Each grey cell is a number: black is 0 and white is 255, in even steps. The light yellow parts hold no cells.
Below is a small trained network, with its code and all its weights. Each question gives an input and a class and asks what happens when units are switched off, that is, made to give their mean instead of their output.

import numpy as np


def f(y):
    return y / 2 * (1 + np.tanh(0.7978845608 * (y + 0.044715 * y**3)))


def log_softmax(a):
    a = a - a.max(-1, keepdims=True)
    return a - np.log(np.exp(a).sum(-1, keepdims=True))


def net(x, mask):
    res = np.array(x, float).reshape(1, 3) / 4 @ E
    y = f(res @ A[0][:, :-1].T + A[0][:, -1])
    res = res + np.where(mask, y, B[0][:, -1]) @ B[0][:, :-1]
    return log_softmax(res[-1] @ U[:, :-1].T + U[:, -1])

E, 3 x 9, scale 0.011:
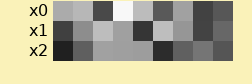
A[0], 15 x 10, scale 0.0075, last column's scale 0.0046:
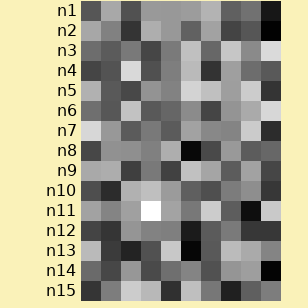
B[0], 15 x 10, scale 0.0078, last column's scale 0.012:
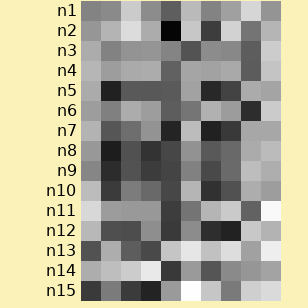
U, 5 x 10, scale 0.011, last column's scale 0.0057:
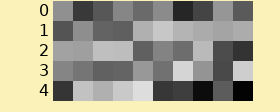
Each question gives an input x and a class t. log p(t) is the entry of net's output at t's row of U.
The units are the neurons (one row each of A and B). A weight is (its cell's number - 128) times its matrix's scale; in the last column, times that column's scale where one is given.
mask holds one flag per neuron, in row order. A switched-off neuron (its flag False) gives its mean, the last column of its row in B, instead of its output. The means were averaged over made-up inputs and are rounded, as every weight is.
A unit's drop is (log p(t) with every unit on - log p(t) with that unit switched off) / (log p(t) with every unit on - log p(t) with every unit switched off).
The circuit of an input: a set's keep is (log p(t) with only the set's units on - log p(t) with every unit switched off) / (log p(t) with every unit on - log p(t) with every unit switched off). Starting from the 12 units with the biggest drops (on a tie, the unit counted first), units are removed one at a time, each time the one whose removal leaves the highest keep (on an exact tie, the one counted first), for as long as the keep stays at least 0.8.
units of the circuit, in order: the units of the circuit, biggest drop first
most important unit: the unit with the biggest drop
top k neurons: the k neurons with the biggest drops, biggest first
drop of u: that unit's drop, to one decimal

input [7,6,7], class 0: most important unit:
n12
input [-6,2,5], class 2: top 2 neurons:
[n4; n6]
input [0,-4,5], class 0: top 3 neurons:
[n12; n8; n15]
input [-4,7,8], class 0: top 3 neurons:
[n12; n10; n13]
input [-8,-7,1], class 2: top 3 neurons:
[n14; n15; n6]
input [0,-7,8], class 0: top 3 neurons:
[n12; n8; n10]
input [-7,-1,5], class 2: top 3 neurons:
[n4; n6; n14]
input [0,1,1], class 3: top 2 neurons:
[n13; n2]
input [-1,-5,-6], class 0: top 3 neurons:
[n7; n5; n15]
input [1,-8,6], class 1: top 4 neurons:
[n13; n7; n5; n9]
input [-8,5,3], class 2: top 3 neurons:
[n4; n14; n6]
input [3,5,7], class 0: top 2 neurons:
[n12; n13]
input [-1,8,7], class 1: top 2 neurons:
[n15; n7]
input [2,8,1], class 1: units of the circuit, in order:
[n15]
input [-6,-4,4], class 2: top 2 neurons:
[n15; n14]
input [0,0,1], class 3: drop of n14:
0.2
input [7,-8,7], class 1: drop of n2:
-0.1
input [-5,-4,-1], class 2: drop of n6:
0.3
